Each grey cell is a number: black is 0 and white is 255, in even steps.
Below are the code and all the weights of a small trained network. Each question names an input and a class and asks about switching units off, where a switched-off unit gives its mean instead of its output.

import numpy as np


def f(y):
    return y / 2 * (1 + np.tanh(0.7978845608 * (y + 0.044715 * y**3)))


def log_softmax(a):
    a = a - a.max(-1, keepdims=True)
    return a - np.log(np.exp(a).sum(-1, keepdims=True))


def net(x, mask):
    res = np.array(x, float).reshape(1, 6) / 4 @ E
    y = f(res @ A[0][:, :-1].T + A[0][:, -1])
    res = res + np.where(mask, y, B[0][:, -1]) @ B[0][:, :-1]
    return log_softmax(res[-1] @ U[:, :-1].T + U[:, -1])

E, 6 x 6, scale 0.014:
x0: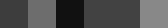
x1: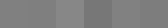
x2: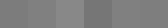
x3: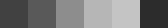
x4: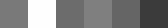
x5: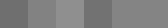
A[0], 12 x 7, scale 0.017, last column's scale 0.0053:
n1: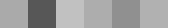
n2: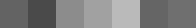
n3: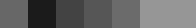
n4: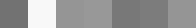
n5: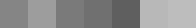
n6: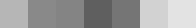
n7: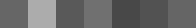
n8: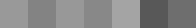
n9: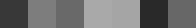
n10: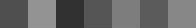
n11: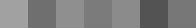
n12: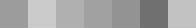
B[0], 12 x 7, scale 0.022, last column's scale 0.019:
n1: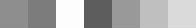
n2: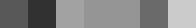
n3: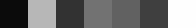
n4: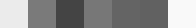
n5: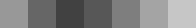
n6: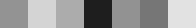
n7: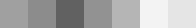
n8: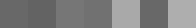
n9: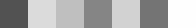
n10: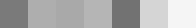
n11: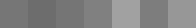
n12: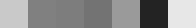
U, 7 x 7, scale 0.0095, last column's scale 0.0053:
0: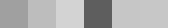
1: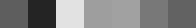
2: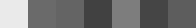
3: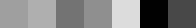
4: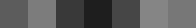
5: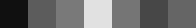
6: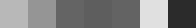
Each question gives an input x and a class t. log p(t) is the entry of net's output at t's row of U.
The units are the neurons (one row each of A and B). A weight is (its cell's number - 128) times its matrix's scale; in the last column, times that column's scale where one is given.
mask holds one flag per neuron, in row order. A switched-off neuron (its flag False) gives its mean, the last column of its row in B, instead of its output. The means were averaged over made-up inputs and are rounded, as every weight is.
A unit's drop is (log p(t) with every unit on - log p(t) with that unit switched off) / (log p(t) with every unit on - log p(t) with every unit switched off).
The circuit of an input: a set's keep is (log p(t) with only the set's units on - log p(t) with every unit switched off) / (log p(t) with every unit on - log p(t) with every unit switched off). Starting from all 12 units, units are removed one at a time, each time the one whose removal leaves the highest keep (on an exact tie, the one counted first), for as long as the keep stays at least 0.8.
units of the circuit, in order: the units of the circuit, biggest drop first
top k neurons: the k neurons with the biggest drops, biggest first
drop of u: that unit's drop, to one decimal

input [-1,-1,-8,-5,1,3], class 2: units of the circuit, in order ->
(n9, n10)
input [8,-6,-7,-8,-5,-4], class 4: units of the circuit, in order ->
(n3)
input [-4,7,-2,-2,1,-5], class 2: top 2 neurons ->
(n9, n10)
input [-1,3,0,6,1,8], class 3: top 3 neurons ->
(n9, n1, n10)
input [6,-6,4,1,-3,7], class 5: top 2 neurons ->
(n6, n4)
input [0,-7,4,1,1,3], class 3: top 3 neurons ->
(n1, n10, n7)
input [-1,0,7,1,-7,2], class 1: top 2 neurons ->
(n1, n2)
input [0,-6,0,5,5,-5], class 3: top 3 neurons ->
(n1, n12, n4)
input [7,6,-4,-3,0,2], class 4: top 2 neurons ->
(n3, n1)
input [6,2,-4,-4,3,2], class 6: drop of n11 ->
0.0
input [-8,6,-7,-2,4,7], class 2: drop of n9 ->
0.1
